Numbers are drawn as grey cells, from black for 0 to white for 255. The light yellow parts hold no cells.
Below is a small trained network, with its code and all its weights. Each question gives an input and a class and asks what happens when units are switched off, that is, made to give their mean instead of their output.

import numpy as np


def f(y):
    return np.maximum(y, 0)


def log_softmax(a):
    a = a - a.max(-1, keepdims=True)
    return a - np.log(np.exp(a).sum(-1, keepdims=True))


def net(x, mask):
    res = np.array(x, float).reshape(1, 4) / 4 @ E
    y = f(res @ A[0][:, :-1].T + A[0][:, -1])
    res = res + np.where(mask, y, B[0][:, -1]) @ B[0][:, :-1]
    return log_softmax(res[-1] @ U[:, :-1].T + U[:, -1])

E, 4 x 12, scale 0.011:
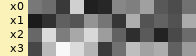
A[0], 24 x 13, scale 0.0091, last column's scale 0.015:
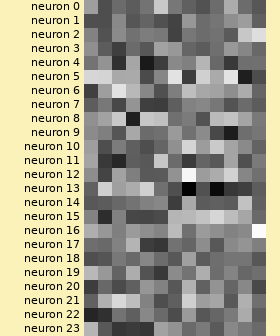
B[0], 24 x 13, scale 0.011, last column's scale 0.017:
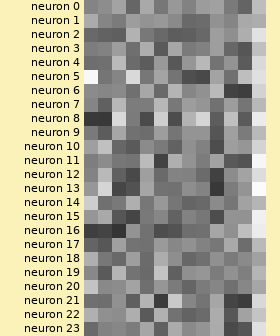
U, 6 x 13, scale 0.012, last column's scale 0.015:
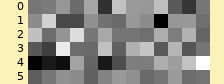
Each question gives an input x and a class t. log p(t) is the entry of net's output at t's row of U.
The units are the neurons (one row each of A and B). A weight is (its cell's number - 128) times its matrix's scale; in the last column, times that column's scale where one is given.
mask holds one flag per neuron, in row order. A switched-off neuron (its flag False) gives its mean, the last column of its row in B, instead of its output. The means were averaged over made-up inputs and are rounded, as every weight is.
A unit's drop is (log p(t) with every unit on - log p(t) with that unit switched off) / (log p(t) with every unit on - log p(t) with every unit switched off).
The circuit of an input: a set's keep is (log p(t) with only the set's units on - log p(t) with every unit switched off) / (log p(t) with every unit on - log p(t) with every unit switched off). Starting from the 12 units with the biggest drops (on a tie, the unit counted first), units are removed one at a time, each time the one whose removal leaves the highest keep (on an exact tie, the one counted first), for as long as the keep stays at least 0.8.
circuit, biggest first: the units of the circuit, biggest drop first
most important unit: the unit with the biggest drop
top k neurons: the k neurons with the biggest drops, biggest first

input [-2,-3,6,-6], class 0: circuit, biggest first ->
neuron 11
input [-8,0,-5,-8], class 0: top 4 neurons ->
neuron 11; neuron 23; neuron 3; neuron 0
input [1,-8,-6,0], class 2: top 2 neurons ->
neuron 5; neuron 13
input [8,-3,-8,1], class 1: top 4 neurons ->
neuron 12; neuron 15; neuron 10; neuron 8
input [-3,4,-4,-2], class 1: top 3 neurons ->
neuron 5; neuron 16; neuron 15
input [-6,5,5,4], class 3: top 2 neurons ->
neuron 8; neuron 5
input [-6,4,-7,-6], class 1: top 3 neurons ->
neuron 15; neuron 10; neuron 12
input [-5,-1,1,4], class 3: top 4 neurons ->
neuron 8; neuron 11; neuron 23; neuron 3
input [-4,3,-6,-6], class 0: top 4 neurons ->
neuron 23; neuron 11; neuron 13; neuron 3
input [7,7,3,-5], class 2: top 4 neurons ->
neuron 8; neuron 22; neuron 14; neuron 2
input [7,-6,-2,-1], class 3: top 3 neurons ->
neuron 4; neuron 19; neuron 17
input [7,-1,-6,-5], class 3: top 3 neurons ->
neuron 4; neuron 13; neuron 19
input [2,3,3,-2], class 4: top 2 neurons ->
neuron 5; neuron 15
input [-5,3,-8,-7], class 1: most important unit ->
neuron 15
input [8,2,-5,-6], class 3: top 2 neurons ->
neuron 4; neuron 7
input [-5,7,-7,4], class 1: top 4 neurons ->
neuron 12; neuron 15; neuron 10; neuron 5
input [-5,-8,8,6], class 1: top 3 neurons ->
neuron 13; neuron 22; neuron 2
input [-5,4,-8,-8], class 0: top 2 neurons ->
neuron 23; neuron 11
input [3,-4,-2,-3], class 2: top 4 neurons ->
neuron 5; neuron 8; neuron 21; neuron 2
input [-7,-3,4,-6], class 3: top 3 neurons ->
neuron 8; neuron 21; neuron 6
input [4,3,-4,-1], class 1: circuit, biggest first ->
neuron 15
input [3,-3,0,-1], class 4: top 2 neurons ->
neuron 8; neuron 16
